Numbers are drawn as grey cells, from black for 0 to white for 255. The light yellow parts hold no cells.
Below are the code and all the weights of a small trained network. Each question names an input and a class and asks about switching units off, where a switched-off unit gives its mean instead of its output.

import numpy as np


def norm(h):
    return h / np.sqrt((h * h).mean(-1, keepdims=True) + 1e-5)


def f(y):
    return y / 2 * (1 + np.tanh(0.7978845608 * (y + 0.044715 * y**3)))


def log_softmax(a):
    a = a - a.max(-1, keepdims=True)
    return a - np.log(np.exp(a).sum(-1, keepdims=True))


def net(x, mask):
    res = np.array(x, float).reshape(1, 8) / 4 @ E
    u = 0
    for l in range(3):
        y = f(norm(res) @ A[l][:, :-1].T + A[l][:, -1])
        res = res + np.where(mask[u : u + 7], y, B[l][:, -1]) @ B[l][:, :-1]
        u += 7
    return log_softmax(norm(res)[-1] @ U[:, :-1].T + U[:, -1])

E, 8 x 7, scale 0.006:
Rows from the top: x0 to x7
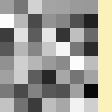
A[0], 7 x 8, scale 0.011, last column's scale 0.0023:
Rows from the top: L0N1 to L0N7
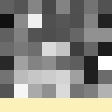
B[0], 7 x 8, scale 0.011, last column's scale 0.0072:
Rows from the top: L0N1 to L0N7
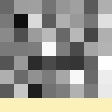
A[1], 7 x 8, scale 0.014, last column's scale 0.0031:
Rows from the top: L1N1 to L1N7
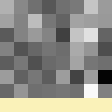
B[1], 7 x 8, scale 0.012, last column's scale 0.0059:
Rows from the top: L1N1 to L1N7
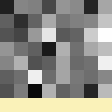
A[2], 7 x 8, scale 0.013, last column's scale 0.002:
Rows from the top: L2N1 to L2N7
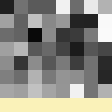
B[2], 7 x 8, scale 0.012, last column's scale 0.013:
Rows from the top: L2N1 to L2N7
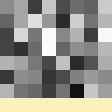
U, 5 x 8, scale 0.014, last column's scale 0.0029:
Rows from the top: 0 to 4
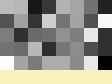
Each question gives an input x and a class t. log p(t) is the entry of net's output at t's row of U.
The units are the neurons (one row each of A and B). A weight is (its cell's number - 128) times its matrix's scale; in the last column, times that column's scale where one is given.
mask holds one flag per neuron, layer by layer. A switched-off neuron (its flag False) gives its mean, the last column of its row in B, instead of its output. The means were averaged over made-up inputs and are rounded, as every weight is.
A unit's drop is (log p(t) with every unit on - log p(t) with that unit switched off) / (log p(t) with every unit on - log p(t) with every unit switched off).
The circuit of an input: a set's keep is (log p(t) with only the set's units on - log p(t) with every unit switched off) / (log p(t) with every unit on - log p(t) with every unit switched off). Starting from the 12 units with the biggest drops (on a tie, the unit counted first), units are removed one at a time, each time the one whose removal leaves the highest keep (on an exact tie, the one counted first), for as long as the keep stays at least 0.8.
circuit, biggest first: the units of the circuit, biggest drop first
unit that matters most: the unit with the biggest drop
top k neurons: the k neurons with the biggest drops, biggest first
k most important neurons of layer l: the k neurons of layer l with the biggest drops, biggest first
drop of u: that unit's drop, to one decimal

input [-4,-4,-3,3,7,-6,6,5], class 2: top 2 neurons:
[L0N5, L2N3]
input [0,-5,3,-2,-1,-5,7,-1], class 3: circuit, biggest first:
[L0N2, L0N7, L2N1, L2N4]
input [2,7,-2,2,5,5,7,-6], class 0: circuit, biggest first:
[L0N6, L2N3]
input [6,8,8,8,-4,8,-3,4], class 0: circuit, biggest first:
[L0N6, L2N3, L2N7]
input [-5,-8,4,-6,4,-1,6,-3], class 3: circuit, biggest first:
[L0N2, L2N3]
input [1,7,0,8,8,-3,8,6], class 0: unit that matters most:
L1N3
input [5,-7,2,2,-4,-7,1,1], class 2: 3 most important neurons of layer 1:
[L1N7, L1N5, L1N1]
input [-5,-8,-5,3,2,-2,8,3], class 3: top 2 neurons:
[L0N7, L2N3]
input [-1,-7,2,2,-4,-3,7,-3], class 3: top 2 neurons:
[L0N2, L0N7]
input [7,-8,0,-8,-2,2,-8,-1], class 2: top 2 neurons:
[L0N2, L0N5]
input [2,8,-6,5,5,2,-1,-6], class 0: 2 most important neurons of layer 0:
[L0N6, L0N7]
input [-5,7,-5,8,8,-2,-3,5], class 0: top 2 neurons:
[L0N7, L1N3]
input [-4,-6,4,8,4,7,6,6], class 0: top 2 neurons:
[L0N6, L2N3]
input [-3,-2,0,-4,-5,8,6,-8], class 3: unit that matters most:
L0N2
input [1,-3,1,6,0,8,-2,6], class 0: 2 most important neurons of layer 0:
[L0N5, L0N6]
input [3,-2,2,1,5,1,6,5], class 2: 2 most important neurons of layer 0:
[L0N5, L0N7]
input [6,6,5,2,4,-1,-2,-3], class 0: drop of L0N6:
0.7
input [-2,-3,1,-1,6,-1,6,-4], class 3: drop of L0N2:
1.1
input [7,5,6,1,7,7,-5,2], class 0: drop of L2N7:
0.1
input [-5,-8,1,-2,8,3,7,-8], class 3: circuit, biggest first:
[L0N2]
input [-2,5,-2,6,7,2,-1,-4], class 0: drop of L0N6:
0.6
